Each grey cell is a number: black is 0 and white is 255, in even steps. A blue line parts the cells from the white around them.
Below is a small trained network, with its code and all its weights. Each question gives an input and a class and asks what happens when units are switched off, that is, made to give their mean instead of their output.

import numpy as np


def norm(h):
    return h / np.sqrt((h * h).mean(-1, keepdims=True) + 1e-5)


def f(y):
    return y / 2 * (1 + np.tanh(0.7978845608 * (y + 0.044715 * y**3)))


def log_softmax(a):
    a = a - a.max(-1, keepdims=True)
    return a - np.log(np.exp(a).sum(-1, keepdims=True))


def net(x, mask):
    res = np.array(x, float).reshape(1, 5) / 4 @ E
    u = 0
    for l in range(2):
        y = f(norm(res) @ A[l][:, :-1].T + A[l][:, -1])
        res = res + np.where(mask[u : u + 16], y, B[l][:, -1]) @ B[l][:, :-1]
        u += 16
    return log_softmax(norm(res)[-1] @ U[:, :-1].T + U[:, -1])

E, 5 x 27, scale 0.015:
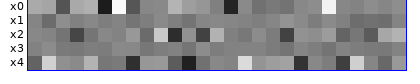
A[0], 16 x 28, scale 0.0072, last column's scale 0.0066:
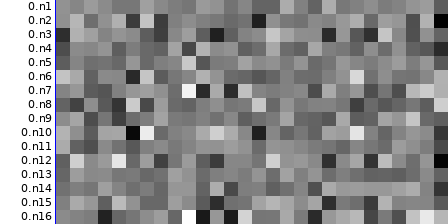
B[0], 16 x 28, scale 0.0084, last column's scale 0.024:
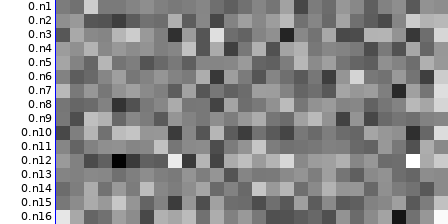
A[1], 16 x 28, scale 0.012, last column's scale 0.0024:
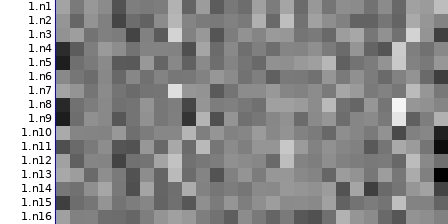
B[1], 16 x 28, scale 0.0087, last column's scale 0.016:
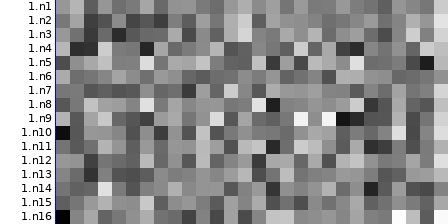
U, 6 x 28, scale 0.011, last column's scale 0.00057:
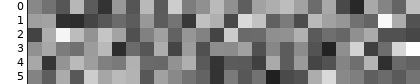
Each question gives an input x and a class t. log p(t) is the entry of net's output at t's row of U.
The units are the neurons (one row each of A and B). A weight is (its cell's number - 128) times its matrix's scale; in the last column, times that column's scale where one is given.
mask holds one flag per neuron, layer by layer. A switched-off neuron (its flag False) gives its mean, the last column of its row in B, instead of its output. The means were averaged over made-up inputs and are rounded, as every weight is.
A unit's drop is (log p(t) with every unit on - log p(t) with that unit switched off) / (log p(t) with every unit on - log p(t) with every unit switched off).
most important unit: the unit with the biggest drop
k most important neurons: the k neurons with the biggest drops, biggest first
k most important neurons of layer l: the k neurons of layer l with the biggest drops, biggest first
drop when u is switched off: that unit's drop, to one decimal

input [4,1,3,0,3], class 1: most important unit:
0.n12
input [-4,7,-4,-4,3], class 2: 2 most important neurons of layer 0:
[0.n16; 0.n7]
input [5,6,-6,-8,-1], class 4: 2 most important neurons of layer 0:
[0.n16; 0.n10]
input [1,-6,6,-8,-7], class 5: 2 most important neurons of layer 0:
[0.n12; 0.n2]
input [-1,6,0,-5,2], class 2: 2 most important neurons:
[0.n16; 0.n7]
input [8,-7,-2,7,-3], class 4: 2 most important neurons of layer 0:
[0.n16; 0.n10]
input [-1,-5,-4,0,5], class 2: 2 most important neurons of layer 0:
[0.n3; 0.n16]
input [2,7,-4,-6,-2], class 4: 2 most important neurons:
[0.n7; 0.n16]
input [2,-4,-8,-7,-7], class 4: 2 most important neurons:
[0.n16; 0.n12]
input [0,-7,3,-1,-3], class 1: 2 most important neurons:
[0.n3; 0.n10]
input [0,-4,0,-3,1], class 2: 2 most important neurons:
[0.n3; 0.n16]
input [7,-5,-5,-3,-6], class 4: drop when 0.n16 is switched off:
0.3
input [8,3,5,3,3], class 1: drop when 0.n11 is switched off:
0.0
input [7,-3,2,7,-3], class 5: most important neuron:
[0.n10]
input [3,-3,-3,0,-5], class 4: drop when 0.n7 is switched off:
0.1
